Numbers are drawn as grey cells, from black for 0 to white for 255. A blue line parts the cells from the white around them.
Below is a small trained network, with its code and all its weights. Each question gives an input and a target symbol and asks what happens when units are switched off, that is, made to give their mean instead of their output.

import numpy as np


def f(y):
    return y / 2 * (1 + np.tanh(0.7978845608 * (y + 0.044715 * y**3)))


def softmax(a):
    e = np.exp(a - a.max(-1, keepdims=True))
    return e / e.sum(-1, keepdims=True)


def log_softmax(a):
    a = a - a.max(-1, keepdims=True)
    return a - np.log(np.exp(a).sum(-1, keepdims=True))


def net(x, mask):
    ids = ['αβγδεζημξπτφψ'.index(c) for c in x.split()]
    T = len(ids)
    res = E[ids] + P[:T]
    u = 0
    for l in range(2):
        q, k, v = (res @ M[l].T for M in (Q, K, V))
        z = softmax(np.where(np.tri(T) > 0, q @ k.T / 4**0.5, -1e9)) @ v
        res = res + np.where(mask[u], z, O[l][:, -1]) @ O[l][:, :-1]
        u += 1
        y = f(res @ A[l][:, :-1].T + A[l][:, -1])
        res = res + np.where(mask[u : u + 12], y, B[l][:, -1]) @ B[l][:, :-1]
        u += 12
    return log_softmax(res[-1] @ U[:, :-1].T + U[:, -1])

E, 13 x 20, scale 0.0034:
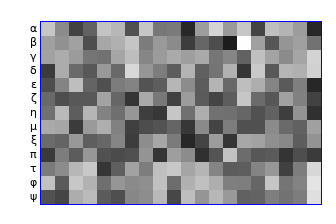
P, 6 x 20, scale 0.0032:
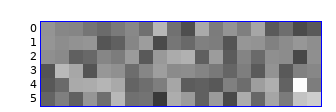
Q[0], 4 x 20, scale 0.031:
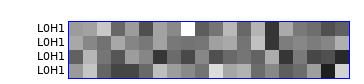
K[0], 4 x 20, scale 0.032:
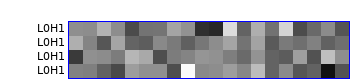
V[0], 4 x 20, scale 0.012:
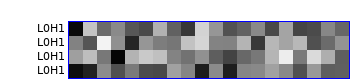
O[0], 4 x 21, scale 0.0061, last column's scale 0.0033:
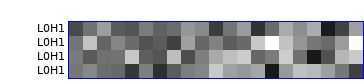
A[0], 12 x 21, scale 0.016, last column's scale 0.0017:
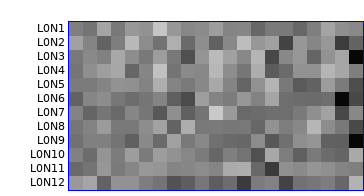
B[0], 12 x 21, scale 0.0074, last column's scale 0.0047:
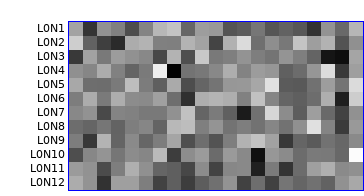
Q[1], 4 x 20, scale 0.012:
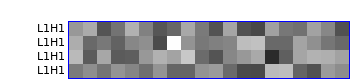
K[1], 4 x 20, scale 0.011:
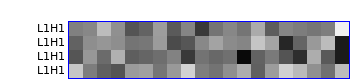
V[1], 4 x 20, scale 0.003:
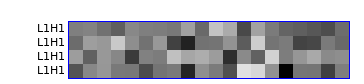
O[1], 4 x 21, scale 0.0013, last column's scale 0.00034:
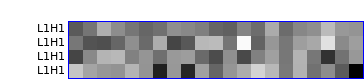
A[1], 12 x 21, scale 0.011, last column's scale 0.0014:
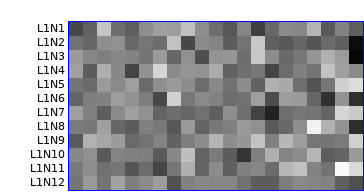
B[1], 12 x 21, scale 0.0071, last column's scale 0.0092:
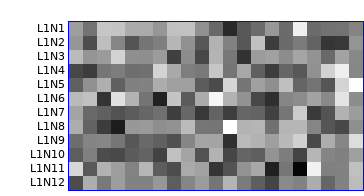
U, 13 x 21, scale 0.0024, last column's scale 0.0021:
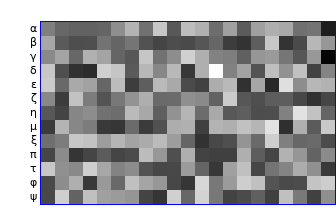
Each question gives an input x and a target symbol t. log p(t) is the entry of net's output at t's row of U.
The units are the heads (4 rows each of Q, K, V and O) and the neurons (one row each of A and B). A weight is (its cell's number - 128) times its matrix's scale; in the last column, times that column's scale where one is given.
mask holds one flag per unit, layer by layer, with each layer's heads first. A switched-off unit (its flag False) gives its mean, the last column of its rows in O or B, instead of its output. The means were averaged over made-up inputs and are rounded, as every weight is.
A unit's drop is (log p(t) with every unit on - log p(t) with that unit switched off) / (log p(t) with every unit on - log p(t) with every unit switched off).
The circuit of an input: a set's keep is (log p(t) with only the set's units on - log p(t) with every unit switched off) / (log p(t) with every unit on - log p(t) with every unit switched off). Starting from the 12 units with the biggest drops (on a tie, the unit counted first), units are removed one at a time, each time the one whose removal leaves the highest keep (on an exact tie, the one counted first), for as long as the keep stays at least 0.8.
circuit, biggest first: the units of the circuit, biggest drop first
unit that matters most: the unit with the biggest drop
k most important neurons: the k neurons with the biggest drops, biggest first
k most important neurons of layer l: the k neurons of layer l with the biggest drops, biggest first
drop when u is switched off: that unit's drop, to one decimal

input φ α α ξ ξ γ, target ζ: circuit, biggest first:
(L0H1, L0N3, L1N2, L0N1)
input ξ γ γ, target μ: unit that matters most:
L0H1
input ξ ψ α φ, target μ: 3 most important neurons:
(L0N4, L1N9, L0N3)
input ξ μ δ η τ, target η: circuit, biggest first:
(L0H1, L1N4, L0N1)
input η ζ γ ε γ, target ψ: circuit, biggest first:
(L0H1, L0N11, L0N4, L1N12)
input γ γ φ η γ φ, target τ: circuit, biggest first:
(L0H1, L1N3, L0N4)
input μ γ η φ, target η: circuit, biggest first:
(L0H1, L1N4, L0N1)
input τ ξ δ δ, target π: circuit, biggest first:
(L0H1, L1N10, L0N8)
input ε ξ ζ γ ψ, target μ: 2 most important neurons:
(L0N4, L1N9)
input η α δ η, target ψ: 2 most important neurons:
(L0N6, L0N10)
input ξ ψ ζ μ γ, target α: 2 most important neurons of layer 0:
(L0N4, L0N8)
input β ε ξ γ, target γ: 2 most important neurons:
(L1N6, L0N3)
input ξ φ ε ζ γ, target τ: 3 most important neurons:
(L1N3, L0N4, L0N5)
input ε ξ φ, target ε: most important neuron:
(L1N11)
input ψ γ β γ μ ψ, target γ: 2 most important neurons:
(L1N6, L0N3)
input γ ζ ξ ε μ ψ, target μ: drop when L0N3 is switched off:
0.3
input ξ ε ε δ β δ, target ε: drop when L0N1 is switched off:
0.0
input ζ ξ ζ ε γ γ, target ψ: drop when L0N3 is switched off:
0.4
